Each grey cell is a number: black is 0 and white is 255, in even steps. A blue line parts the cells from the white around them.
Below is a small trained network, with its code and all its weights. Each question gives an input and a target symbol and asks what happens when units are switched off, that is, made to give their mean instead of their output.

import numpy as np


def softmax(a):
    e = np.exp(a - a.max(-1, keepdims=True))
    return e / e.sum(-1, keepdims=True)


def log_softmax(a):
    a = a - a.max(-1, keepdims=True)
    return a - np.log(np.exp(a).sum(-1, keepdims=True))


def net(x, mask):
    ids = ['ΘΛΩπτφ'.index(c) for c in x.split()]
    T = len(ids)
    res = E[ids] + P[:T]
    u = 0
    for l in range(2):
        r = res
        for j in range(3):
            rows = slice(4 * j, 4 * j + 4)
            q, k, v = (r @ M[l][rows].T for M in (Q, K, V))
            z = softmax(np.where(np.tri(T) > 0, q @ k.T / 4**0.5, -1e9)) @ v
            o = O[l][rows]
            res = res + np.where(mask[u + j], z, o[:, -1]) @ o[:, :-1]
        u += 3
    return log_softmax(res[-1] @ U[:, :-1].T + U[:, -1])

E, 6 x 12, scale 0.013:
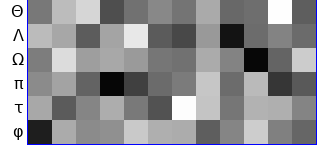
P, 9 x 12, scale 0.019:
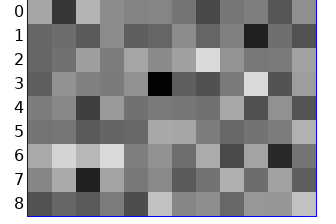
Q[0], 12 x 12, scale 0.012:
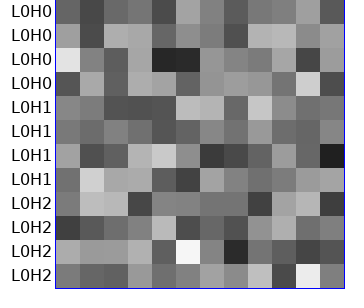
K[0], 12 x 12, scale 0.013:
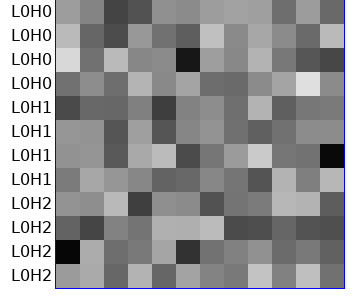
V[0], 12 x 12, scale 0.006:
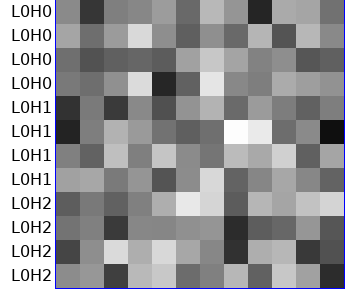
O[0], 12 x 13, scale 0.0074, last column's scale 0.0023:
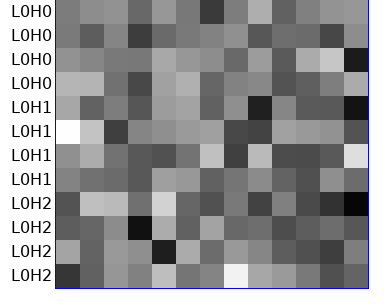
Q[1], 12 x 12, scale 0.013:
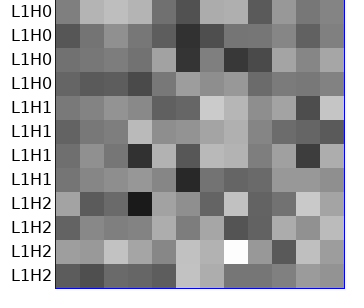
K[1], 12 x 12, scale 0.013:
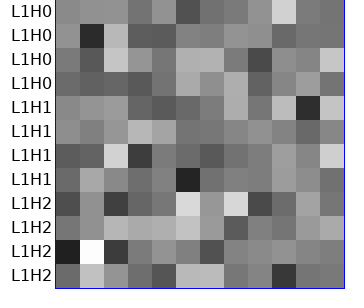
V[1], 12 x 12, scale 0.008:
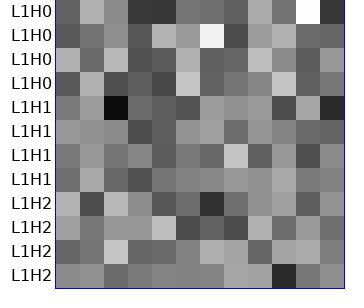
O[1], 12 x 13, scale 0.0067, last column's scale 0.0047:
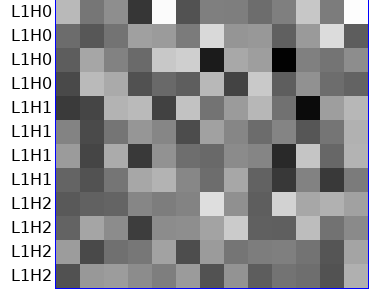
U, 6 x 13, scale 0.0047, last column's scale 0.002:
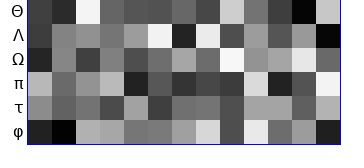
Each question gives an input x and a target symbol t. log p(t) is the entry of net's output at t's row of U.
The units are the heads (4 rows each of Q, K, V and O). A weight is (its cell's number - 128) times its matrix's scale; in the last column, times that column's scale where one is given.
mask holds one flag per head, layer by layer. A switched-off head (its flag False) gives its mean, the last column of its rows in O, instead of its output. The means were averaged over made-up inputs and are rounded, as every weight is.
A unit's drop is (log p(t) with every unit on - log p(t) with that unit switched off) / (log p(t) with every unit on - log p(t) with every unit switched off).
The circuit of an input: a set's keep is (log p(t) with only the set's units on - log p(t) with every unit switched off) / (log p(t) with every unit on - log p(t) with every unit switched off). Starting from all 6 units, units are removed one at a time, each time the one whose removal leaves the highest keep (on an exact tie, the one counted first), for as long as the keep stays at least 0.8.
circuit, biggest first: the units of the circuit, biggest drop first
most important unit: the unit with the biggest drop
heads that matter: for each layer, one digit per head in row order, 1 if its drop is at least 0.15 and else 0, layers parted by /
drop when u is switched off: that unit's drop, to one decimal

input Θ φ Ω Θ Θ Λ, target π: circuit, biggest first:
(L1H0, L1H2)
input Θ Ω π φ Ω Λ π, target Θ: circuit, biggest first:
(L0H2, L1H1)
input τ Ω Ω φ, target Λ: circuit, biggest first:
(L1H0, L0H0)
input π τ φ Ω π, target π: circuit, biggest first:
(L0H1, L1H2)
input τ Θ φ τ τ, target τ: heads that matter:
101 / 010
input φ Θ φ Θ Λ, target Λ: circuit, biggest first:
(L0H1, L1H1, L1H2)
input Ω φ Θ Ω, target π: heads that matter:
101 / 100
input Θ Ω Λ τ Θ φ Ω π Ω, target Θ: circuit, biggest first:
(L1H0, L1H2)
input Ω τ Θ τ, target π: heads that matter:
001 / 100
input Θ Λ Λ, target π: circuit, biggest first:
(L1H0, L0H2)
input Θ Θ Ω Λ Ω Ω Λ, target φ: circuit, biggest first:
(L1H2, L0H2)
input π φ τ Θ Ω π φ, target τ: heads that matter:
000 / 110
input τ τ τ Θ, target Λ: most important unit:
L1H0
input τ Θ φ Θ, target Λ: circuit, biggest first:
(L1H0, L0H0)
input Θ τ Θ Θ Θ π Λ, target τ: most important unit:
L1H0
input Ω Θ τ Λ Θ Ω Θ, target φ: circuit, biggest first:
(L1H2, L0H2, L0H0)
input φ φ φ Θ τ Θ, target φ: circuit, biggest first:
(L1H0, L0H2)
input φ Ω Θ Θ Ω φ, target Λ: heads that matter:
111 / 001
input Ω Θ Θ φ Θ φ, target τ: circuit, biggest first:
(L0H2, L1H0, L1H1)
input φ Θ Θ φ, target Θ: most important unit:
L0H2
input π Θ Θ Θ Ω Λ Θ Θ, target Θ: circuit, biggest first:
(L1H1, L1H2, L0H2, L0H0)
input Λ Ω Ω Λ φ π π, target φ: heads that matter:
001 / 001
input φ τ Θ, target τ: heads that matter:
000 / 110
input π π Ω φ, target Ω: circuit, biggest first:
(L1H2, L1H0)
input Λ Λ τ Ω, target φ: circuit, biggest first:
(L1H2, L0H0, L1H0)
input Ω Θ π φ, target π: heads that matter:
101 / 100
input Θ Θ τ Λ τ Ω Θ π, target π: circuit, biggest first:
(L0H1, L1H0, L1H1)
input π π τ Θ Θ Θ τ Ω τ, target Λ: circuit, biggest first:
(L1H2)
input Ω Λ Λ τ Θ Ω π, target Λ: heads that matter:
101 / 101
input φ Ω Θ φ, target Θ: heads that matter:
011 / 100
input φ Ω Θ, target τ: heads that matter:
001 / 110
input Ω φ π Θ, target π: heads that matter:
101 / 100
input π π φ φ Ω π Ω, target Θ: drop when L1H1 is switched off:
0.2
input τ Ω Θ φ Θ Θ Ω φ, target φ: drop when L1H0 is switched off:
0.4
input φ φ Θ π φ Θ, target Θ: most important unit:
L1H2
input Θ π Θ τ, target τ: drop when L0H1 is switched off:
0.0
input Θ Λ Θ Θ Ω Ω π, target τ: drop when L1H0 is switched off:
0.3
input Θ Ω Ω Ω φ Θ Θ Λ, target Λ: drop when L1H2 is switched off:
0.2
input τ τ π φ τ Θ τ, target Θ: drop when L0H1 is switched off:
0.2
